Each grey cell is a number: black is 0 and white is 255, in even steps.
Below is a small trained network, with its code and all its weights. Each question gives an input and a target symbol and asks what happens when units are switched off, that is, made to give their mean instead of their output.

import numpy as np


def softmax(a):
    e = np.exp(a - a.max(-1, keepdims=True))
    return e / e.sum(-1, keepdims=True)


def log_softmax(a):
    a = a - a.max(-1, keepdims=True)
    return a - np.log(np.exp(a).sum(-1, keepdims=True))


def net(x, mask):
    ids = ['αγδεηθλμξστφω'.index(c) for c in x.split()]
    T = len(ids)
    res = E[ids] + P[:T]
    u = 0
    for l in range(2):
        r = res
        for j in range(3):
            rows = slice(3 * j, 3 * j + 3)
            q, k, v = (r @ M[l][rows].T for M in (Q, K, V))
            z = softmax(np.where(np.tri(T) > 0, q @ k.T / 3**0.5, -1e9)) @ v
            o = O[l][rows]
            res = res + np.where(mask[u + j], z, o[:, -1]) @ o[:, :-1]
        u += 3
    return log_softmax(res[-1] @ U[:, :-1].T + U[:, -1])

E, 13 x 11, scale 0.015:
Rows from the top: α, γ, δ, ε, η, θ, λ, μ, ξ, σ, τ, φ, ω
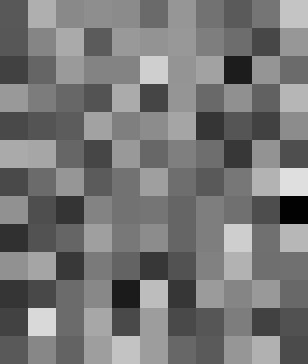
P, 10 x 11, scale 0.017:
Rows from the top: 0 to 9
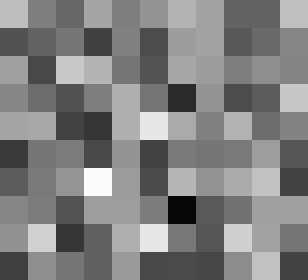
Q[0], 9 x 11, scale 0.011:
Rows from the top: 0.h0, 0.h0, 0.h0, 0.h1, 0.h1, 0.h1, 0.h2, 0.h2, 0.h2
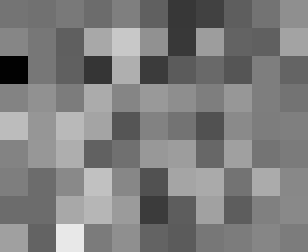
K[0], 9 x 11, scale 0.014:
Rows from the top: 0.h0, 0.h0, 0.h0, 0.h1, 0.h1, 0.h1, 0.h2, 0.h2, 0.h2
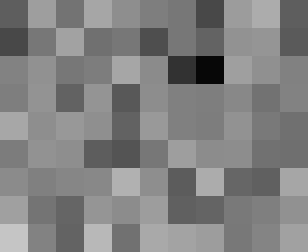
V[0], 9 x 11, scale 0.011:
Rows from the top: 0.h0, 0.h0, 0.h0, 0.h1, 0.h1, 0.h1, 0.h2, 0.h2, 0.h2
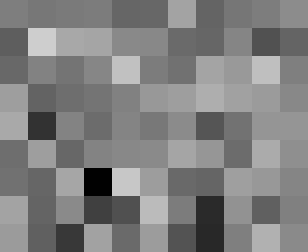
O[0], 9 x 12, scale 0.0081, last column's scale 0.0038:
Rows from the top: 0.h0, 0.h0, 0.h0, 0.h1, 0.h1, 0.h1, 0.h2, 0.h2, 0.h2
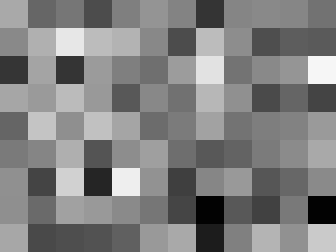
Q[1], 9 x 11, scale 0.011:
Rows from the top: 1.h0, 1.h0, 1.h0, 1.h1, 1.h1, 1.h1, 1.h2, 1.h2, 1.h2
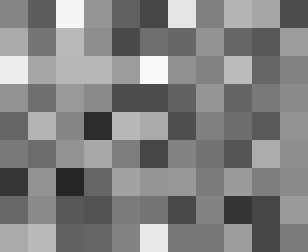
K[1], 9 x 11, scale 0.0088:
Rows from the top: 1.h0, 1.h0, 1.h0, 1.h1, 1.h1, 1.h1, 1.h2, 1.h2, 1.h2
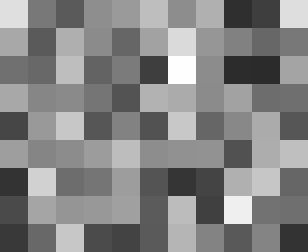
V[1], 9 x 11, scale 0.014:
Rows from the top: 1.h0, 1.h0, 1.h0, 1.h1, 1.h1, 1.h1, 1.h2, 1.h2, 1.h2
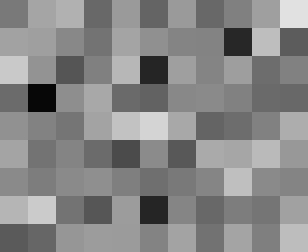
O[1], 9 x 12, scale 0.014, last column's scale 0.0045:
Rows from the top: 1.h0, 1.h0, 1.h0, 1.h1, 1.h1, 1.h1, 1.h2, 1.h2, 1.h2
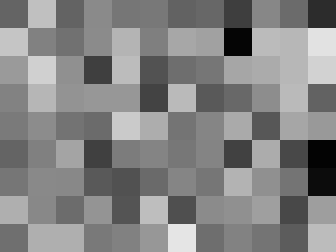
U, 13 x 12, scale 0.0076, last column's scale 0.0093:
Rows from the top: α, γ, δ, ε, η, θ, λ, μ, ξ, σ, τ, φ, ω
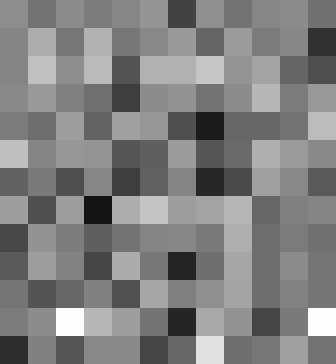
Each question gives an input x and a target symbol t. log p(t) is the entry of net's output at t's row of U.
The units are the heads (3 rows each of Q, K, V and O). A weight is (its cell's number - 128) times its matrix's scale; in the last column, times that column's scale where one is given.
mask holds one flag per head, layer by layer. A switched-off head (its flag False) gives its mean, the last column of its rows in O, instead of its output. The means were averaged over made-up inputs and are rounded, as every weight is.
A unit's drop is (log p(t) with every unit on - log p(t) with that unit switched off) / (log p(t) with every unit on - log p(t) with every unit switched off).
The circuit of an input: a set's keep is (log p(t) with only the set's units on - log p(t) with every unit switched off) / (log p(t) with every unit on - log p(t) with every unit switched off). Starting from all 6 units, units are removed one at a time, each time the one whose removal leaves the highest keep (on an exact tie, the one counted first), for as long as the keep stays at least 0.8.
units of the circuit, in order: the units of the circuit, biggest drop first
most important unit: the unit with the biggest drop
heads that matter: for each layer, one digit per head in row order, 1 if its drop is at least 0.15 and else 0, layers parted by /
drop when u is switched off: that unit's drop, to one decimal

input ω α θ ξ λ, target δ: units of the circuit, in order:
[1.h2, 0.h2]
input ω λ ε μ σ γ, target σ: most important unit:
1.h0
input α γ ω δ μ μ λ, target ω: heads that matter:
000 / 101
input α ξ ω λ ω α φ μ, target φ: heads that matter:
100 / 000
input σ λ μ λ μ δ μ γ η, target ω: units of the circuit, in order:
[1.h2, 0.h2, 1.h0]
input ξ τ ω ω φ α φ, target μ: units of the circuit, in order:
[1.h1, 0.h2]
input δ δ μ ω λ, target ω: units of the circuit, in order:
[1.h2, 0.h2]
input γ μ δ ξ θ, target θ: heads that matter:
000 / 010
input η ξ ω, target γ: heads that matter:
001 / 010
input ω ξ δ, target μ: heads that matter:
000 / 010
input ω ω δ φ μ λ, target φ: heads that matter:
100 / 000
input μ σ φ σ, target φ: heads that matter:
100 / 100
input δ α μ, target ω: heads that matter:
001 / 111
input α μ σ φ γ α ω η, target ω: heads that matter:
100 / 000
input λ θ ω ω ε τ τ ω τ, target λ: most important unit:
1.h1
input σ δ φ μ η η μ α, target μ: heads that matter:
000 / 100
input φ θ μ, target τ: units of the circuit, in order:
[0.h2, 1.h0, 1.h1]
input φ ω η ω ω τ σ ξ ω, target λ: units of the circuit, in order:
[1.h1, 1.h2]
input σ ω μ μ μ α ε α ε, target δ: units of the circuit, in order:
[1.h2, 1.h0, 0.h2]
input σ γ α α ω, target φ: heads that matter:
001 / 000
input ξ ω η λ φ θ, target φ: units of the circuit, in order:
[0.h0]
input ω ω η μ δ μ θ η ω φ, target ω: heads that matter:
100 / 001
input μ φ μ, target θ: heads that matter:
101 / 110
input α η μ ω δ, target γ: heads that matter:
000 / 010
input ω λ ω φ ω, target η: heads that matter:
001 / 100
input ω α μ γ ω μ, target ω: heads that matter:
100 / 000
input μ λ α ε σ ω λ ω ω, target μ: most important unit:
0.h2
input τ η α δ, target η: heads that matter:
100 / 100
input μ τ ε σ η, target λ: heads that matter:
000 / 010
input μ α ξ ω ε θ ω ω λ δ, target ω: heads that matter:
100 / 001
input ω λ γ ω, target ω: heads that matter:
100 / 000
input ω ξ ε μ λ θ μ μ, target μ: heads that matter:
000 / 100
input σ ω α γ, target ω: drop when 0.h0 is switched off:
0.1
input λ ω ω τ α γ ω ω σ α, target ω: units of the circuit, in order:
[0.h0]
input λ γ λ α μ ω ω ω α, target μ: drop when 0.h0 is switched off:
0.2
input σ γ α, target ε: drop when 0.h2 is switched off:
0.6
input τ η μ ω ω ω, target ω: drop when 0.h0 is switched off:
1.0
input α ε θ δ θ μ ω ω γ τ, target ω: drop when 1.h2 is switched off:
0.2
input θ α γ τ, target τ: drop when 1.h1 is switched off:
0.0
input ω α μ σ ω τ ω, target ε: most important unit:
1.h1
